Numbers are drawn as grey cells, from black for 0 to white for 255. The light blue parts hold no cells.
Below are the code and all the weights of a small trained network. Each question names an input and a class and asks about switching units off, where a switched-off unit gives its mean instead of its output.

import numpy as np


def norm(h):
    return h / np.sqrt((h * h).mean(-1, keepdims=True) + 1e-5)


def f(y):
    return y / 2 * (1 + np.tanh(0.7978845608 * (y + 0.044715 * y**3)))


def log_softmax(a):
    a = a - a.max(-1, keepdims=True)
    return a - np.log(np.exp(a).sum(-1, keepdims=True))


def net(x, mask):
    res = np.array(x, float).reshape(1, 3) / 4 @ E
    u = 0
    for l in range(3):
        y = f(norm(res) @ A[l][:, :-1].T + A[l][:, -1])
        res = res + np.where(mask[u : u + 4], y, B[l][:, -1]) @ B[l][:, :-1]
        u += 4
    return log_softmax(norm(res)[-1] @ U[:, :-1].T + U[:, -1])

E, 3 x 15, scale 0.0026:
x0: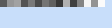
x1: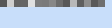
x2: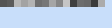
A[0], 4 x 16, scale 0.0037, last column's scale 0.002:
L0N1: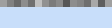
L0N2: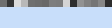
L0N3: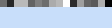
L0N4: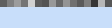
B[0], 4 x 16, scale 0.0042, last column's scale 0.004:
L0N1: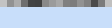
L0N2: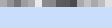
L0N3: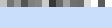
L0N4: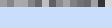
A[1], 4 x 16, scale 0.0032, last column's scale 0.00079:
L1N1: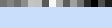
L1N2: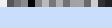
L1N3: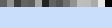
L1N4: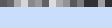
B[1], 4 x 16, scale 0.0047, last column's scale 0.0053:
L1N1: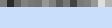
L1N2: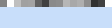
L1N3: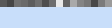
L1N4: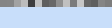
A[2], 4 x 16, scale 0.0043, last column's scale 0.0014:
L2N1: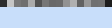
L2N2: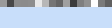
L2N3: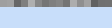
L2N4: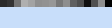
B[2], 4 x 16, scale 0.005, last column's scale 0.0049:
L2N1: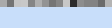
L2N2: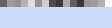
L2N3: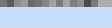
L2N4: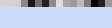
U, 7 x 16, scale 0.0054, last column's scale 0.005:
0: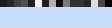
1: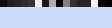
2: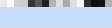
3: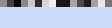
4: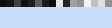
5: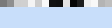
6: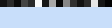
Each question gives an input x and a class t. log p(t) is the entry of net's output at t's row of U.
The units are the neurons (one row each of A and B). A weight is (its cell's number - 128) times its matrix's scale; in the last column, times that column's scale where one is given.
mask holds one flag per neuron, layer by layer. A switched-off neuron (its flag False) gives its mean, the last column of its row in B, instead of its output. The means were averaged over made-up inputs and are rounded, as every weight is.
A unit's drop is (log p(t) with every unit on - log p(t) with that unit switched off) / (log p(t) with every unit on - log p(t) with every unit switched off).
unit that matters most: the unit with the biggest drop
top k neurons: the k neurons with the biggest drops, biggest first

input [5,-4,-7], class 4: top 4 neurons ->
L0N4, L1N3, L0N3, L2N4
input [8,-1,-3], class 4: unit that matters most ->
L1N3
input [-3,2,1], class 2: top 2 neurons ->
L2N4, L0N2
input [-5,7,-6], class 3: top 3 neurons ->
L0N3, L1N1, L0N4
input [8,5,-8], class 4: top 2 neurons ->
L1N3, L1N2
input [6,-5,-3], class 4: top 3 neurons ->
L1N3, L0N4, L0N3
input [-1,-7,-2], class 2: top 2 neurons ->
L1N2, L2N2
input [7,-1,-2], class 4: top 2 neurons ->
L1N3, L0N3
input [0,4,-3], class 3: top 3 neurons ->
L0N3, L1N2, L0N4
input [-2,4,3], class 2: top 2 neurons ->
L2N4, L0N3
